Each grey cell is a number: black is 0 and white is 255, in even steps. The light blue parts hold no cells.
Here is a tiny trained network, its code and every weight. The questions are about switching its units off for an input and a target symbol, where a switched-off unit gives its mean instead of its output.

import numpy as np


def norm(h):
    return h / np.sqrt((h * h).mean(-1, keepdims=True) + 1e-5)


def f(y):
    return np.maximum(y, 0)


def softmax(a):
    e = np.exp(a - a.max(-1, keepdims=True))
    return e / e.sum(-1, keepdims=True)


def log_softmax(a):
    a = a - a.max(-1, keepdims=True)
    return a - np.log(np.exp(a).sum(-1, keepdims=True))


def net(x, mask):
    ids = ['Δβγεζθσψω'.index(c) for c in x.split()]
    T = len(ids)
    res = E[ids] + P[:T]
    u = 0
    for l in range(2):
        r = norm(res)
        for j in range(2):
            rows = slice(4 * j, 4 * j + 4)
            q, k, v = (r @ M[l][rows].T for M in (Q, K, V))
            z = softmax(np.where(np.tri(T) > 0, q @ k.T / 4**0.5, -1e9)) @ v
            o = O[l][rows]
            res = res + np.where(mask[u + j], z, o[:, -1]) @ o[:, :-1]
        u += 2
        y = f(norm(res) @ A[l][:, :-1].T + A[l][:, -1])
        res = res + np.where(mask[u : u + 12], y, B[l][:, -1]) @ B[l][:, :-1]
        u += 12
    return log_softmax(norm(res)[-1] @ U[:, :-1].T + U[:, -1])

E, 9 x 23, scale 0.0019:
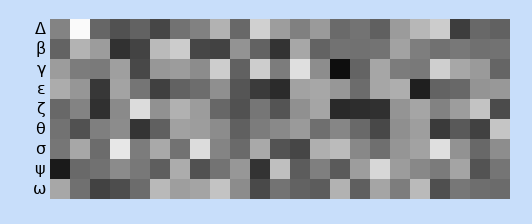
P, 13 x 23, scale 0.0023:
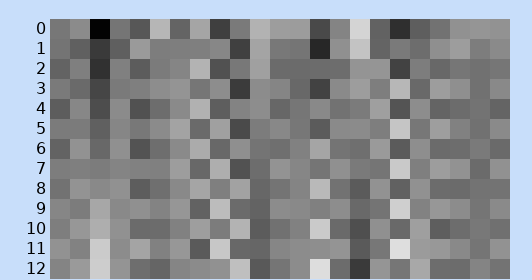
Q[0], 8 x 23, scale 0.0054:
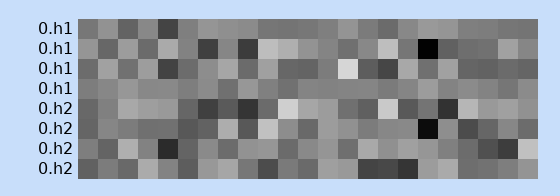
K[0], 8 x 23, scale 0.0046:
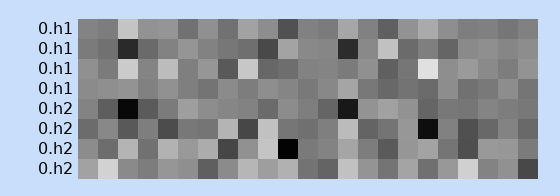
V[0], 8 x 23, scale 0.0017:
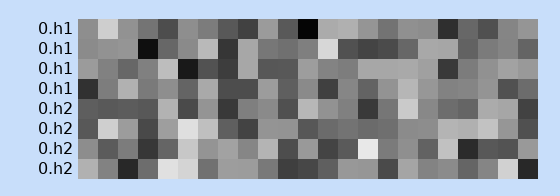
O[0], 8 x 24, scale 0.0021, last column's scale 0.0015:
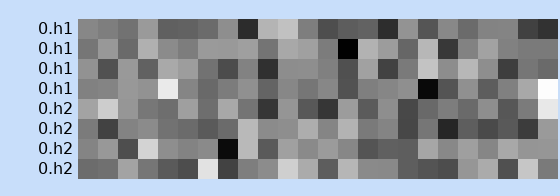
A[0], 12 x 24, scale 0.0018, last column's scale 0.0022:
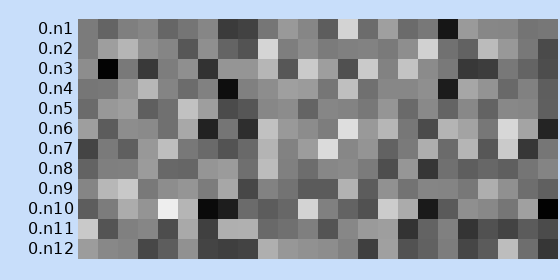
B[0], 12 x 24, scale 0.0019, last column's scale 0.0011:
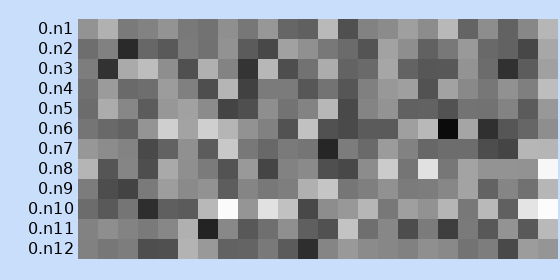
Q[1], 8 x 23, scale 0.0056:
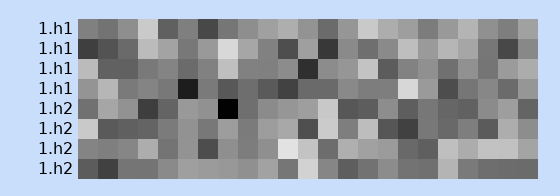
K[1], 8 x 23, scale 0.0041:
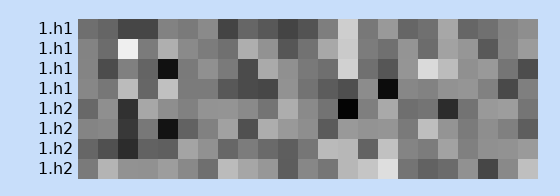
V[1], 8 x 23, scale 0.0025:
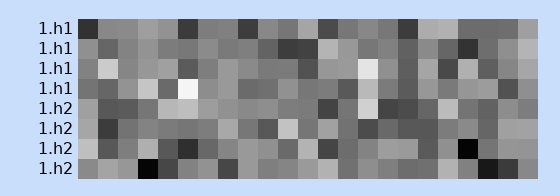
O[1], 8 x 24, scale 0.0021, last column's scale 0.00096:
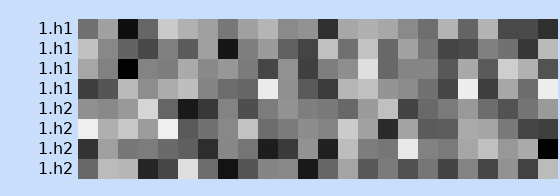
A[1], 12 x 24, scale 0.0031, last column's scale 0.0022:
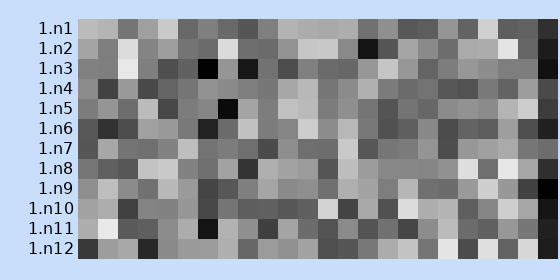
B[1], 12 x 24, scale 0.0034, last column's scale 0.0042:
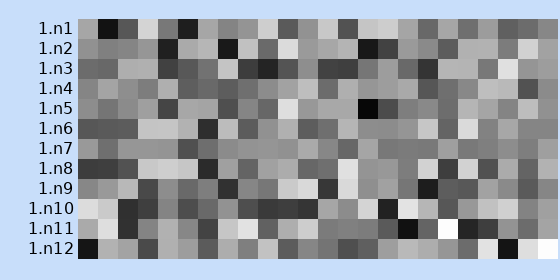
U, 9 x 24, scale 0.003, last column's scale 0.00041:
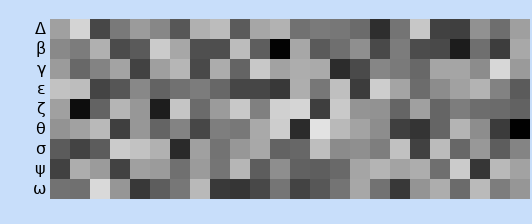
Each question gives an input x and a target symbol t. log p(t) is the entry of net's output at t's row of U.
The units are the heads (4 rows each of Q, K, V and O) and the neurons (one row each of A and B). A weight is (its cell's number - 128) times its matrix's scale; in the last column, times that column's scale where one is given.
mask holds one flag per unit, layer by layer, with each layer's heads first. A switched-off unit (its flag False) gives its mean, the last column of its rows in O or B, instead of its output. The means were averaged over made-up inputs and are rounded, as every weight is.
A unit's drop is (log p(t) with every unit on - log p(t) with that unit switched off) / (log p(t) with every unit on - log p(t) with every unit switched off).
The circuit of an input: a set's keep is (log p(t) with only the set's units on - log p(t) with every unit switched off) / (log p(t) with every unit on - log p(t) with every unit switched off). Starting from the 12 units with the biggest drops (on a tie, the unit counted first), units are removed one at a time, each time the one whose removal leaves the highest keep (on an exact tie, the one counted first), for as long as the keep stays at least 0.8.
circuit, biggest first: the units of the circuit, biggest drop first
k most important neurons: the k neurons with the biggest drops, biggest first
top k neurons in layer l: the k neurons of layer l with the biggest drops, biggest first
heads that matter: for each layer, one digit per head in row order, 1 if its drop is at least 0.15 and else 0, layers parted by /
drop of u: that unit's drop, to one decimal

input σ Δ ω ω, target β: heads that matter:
11 / 01
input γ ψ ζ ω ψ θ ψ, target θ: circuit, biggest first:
(1.h2; 1.n9; 0.h1)
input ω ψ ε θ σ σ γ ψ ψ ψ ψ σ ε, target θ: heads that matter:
10 / 10
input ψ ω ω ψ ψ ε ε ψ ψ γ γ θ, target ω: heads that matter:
01 / 00
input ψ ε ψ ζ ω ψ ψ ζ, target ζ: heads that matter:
01 / 00
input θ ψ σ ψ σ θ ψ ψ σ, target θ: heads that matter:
11 / 11
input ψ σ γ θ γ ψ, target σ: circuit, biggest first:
(1.h1; 0.h1; 1.n8)
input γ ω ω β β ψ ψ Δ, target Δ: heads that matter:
00 / 00
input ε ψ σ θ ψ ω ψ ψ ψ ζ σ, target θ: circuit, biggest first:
(0.h1; 1.h1; 1.n9; 1.h2)
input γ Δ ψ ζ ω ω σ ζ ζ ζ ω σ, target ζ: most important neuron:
(1.n1)
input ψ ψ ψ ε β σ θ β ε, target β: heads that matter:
10 / 01
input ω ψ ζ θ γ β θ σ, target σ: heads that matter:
10 / 00
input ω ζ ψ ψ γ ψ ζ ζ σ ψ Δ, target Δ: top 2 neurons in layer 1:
(1.n11; 1.n12)
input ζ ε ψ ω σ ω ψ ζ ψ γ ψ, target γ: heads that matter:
00 / 11
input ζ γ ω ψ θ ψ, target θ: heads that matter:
10 / 01
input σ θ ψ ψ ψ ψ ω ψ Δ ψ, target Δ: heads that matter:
11 / 10
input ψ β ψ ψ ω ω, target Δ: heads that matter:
01 / 00
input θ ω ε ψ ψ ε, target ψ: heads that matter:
10 / 10
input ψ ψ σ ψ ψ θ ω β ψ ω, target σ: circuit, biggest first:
(0.h2; 1.n6)
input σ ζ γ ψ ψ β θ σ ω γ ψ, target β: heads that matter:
10 / 01
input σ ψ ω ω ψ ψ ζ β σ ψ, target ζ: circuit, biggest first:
(0.h1; 1.h2; 1.n1; 0.n10)
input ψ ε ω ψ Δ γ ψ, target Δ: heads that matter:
11 / 11
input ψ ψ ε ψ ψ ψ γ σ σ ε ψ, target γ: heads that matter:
10 / 11
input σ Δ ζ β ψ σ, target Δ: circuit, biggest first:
(0.h1; 1.h1; 1.n11)
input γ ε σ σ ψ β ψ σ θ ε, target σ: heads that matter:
10 / 10
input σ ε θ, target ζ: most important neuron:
(0.n3)
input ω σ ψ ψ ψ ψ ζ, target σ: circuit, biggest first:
(0.h2; 1.n8)
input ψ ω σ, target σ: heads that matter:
00 / 00
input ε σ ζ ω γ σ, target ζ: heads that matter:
10 / 11
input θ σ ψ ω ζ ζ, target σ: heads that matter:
01 / 00
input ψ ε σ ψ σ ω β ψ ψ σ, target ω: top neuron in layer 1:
(1.n3)
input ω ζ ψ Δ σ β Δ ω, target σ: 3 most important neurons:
(1.n6; 0.n3; 0.n11)
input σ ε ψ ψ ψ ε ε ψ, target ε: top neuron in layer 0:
(0.n10)
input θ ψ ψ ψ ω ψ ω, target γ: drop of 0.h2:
1.3
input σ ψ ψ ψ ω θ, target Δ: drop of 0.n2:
0.0
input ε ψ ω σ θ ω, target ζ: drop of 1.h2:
0.1
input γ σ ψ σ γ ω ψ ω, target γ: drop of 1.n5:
0.3
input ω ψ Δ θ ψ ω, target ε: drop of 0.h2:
1.5
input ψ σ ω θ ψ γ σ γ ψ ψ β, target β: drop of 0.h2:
0.1
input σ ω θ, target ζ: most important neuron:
(1.n12)
